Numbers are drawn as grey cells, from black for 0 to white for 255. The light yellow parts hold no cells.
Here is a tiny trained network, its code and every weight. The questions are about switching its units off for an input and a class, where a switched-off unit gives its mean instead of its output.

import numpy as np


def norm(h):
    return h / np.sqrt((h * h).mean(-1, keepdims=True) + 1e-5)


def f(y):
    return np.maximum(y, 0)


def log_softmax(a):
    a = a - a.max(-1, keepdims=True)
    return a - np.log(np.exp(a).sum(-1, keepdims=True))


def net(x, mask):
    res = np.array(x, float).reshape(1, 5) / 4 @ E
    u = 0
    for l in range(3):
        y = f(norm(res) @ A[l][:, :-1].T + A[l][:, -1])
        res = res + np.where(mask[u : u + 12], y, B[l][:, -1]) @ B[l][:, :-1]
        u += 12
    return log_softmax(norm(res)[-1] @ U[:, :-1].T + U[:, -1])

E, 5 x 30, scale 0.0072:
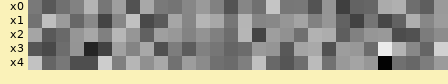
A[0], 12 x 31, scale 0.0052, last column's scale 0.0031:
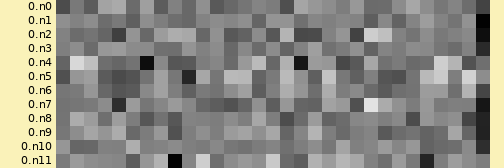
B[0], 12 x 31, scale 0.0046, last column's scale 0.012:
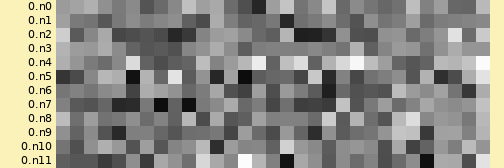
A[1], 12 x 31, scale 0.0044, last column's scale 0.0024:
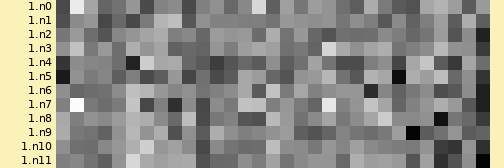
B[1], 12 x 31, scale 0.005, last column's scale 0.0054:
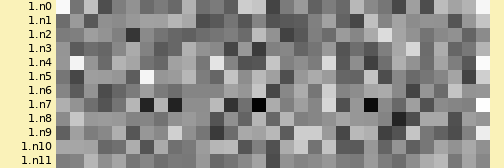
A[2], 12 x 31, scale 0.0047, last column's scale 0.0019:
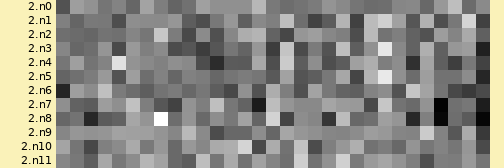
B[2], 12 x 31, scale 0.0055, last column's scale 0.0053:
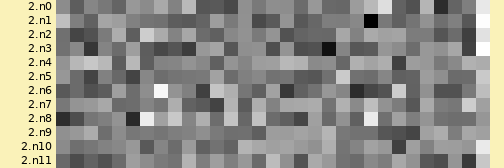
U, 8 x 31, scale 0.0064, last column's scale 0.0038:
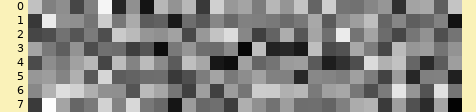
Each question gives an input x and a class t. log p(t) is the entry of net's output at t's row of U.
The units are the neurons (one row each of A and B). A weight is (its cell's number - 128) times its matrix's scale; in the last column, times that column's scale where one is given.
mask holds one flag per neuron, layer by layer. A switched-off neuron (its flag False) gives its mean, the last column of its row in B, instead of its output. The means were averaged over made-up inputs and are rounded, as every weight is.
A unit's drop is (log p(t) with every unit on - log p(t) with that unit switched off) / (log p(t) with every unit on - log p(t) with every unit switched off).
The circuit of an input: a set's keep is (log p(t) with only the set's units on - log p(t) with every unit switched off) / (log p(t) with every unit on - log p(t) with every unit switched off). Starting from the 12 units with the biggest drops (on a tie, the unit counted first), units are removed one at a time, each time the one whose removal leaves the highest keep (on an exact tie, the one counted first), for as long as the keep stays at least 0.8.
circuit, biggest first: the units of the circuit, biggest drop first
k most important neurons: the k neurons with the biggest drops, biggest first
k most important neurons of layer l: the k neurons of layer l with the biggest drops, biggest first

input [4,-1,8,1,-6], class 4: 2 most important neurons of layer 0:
0.n4; 0.n0
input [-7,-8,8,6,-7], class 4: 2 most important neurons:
0.n4; 0.n11
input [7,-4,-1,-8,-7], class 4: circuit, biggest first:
0.n4
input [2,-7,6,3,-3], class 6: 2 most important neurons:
0.n11; 0.n5
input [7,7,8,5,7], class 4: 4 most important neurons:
0.n4; 0.n5; 0.n6; 1.n4
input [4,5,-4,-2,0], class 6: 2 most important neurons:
0.n5; 0.n4
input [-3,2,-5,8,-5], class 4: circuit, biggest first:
0.n5; 1.n4
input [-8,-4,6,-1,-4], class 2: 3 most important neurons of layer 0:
0.n4; 0.n11; 0.n10
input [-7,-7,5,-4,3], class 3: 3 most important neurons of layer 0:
0.n2; 0.n7; 0.n11
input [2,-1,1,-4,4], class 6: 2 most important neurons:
0.n11; 0.n4
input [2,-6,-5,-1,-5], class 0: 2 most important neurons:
0.n5; 1.n0
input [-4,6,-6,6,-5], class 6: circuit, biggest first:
0.n5; 0.n4; 0.n2
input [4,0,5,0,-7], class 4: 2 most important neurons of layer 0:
0.n4; 0.n0
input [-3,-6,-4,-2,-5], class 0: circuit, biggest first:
0.n5
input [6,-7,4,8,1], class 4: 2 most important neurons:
0.n4; 1.n4
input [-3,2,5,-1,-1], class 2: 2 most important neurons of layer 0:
0.n11; 0.n4
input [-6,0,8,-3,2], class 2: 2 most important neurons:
0.n4; 2.n8
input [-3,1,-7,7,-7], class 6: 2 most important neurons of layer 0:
0.n4; 0.n11
